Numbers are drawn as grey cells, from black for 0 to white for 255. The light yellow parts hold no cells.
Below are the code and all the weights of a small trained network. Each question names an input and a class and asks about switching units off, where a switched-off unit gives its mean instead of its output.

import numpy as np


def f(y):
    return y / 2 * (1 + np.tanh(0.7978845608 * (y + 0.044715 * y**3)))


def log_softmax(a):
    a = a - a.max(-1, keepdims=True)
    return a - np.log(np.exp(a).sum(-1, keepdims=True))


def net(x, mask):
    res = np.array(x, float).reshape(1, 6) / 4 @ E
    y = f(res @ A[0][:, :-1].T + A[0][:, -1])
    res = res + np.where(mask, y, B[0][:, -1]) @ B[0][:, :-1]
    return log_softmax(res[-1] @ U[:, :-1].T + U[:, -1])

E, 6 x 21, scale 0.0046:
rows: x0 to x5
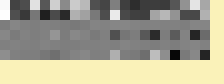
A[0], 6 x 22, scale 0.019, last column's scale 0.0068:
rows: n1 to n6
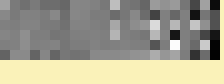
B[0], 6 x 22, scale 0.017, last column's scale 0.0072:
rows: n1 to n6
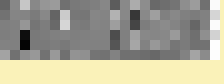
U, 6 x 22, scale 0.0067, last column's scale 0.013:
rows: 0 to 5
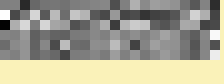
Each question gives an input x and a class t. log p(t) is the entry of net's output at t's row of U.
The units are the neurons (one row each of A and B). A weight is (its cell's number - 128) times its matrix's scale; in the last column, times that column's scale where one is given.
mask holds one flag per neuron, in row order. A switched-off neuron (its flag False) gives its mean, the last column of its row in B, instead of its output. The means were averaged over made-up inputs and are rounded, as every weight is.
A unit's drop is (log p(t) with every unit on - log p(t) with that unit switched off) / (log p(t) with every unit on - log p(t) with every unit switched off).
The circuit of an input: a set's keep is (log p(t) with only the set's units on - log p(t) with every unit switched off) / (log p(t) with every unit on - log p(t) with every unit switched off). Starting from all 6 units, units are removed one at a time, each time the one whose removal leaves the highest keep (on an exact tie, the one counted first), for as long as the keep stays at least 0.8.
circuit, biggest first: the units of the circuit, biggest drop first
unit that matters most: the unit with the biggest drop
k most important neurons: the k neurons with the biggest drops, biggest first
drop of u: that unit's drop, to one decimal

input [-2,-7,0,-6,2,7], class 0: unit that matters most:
n4
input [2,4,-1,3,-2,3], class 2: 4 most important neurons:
[n1 n6 n5 n3]
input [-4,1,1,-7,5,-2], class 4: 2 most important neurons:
[n3 n1]
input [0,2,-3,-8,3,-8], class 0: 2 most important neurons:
[n5 n2]
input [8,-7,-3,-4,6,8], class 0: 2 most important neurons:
[n4 n6]
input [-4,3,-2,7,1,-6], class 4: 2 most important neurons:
[n2 n4]
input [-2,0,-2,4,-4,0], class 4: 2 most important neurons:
[n2 n1]
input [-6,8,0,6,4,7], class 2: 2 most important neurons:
[n1 n5]
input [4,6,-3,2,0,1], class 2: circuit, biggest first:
[n1 n6]
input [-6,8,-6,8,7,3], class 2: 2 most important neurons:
[n1 n3]
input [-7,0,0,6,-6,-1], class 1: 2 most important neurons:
[n6 n3]
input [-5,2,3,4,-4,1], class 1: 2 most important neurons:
[n6 n3]
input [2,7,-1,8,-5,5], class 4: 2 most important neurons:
[n2 n5]
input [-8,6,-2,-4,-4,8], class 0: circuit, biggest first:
[n4]
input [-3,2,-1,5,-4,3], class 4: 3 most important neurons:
[n2 n5 n1]
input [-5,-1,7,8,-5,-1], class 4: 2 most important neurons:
[n2 n1]
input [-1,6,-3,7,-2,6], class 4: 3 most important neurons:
[n2 n5 n6]
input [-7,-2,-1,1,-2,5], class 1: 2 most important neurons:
[n6 n5]
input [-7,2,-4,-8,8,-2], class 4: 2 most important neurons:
[n3 n1]
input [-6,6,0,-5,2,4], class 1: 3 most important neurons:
[n6 n5 n2]
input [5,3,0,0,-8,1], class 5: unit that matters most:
n6
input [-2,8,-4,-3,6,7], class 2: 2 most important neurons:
[n1 n5]
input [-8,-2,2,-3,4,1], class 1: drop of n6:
0.8
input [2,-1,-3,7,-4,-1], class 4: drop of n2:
0.7
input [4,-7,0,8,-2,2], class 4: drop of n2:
0.7
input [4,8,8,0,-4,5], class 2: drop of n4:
0.0
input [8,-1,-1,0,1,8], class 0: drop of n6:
0.3
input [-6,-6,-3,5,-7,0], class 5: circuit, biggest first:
[n1]
